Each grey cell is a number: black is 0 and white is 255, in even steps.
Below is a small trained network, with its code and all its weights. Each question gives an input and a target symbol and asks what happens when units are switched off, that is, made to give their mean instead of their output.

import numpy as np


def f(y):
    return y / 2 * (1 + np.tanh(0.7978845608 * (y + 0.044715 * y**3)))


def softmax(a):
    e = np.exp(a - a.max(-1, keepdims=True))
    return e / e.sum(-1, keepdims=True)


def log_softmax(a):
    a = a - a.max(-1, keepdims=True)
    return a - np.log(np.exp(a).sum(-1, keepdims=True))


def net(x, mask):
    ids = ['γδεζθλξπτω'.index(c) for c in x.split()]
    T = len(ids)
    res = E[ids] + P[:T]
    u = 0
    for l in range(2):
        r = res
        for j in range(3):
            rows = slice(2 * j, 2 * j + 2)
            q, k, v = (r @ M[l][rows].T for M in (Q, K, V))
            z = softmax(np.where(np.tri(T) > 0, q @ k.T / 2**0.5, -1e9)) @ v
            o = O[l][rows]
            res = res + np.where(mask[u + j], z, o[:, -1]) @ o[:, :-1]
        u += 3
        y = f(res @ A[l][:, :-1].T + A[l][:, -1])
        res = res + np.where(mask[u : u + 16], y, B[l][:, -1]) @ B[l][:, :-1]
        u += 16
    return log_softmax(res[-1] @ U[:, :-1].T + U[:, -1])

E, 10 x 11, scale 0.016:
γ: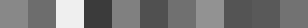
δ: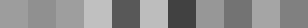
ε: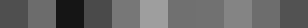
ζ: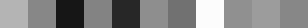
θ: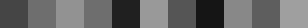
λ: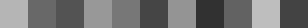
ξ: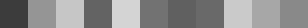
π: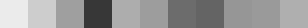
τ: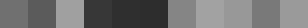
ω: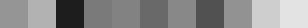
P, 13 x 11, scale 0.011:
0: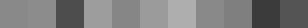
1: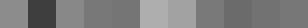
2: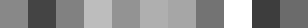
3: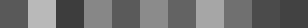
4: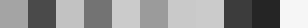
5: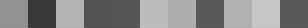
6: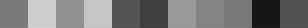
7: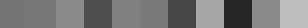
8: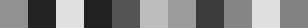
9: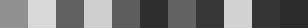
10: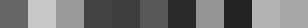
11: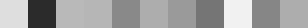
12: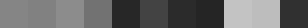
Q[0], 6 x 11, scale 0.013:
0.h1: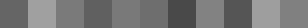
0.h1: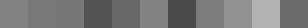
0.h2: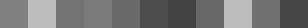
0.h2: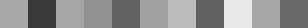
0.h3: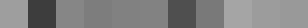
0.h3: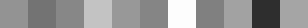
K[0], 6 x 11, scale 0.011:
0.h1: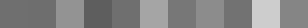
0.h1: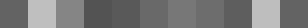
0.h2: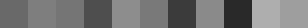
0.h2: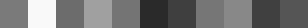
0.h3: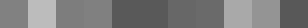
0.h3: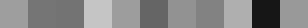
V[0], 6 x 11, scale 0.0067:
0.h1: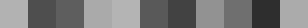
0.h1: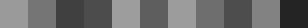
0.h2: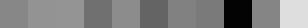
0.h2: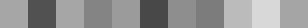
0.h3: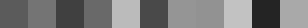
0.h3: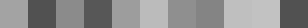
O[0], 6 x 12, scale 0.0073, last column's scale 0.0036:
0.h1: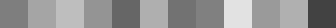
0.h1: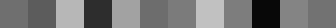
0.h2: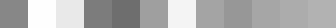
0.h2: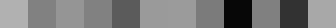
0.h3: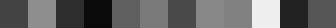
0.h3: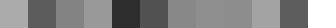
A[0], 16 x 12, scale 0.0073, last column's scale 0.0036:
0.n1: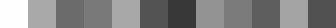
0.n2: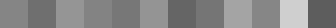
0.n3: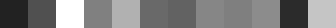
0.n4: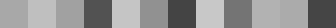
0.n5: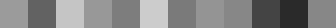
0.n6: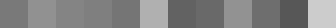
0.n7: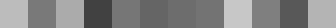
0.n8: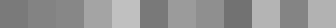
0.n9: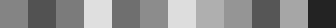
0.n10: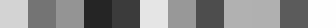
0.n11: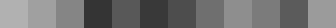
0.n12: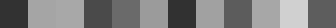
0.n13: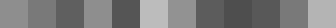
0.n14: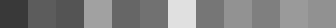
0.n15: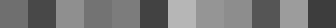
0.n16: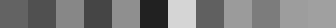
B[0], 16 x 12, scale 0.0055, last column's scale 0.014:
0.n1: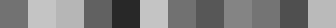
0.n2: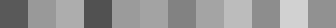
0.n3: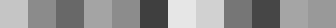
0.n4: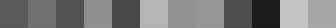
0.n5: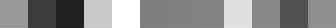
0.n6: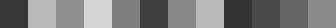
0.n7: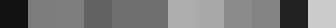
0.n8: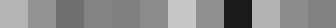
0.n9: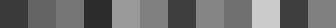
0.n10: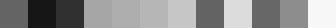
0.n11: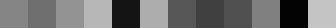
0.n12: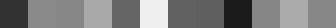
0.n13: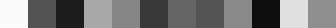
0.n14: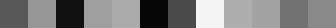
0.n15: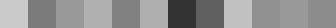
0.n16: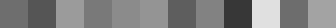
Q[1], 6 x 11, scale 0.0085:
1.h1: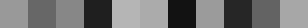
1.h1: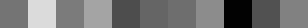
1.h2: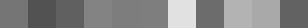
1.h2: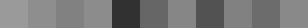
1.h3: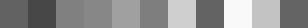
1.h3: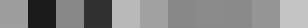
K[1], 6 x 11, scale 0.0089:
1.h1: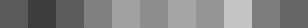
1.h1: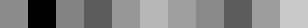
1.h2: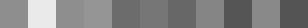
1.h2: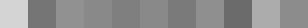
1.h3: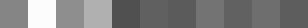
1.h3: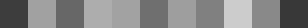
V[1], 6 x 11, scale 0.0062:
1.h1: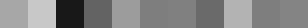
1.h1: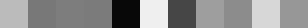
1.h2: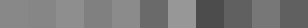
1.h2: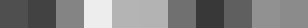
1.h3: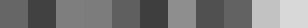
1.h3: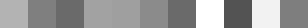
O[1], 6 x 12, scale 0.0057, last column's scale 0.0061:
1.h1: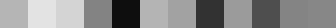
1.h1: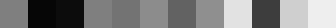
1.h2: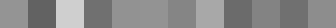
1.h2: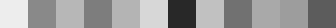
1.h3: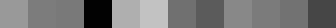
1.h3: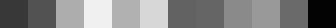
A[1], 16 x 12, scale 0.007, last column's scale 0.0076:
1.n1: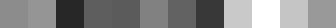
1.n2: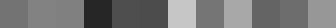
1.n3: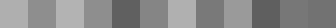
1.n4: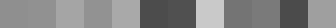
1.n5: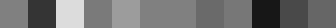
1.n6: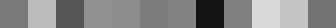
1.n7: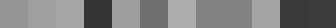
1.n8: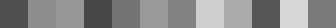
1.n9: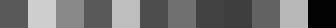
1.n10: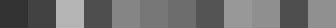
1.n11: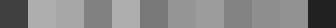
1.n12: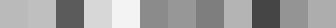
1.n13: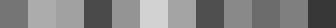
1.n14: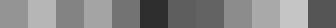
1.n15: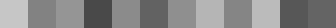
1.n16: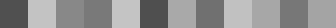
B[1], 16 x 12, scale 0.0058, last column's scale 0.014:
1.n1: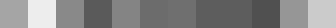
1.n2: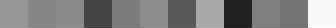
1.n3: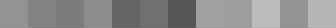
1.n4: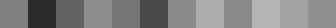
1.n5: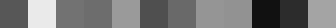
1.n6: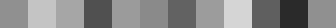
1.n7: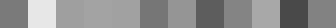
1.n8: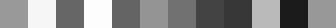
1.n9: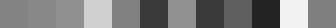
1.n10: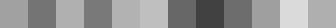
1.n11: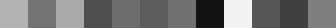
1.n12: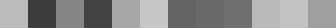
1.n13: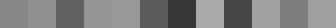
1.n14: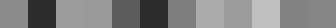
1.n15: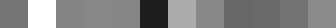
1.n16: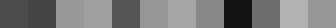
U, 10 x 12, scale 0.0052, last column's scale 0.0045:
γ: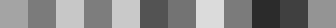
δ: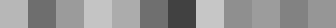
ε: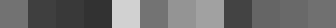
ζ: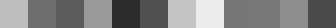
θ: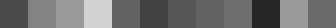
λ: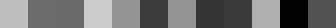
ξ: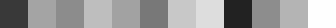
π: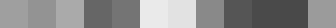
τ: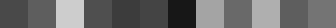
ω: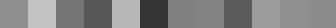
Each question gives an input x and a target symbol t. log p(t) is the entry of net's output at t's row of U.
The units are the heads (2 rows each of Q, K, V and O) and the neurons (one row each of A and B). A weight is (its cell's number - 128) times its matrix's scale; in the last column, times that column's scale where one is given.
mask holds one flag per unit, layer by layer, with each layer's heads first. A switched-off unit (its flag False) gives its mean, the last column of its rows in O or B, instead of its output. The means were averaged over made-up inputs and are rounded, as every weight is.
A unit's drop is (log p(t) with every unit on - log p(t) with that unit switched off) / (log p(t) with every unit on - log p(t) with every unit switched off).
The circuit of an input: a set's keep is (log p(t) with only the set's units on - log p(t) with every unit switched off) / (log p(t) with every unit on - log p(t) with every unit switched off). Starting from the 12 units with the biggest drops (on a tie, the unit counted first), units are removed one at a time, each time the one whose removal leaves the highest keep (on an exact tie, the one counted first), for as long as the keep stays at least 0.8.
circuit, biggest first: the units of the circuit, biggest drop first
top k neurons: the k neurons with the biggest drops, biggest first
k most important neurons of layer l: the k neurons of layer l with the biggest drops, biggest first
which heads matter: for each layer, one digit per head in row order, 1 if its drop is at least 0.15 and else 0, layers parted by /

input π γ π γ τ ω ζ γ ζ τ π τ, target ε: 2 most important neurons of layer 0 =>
(0.n16; 0.n10)
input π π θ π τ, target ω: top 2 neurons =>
(1.n15; 0.n10)
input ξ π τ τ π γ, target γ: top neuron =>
(1.n5)
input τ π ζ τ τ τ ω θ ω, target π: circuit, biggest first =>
(1.h1; 1.n6)
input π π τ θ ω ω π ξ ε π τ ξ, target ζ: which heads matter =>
000 / 001
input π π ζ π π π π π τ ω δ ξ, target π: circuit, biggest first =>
(1.h1; 0.n14)
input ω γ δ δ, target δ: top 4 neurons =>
(0.n5; 0.n7; 1.n12; 0.n13)
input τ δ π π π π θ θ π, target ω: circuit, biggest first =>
(1.h3; 1.n1)
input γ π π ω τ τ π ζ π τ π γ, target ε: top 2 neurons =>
(0.n10; 0.n5)
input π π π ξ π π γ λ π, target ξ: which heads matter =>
010 / 100
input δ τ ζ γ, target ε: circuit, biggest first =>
(1.h1; 0.n16; 1.h3)
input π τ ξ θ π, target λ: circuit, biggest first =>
(0.h2; 1.h1; 0.h3; 0.n11)
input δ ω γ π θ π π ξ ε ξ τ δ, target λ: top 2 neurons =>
(0.n10; 0.n3)
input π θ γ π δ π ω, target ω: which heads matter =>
100 / 000
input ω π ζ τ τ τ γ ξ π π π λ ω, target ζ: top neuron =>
(1.n14)
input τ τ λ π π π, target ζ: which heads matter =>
001 / 001
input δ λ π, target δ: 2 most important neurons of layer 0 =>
(0.n10; 0.n5)
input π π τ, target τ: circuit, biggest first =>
(0.n16; 0.h3)
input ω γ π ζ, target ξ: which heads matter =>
011 / 100
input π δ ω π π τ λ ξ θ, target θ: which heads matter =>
011 / 000
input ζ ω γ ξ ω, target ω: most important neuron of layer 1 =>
(1.n6)
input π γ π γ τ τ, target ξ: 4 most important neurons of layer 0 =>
(0.n10; 0.n3; 0.n1; 0.n14)
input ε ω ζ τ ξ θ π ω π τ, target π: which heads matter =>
010 / 001
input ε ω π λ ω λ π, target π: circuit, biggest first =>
(0.h2; 1.h3)
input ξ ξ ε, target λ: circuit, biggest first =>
(1.h1; 0.h2; 0.n3)
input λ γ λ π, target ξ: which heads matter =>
110 / 100
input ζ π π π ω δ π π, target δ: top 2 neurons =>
(0.n5; 0.n7)
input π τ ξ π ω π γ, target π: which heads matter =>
111 / 101
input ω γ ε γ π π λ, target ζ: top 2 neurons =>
(0.n5; 0.n1)
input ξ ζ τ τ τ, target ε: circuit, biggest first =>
(0.h2)
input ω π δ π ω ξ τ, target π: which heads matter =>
011 / 001
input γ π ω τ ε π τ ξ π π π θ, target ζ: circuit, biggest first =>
(1.h3; 0.n1)
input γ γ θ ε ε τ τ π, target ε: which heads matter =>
110 / 101
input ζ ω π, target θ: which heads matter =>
010 / 011
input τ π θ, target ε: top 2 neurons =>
(0.n10; 0.n11)
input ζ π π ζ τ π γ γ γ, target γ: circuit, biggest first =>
(1.n5; 0.h3)
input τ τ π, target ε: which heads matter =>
000 / 100
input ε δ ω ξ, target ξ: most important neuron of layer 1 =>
(1.n16)
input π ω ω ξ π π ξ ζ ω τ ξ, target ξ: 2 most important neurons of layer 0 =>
(0.n3; 0.n12)
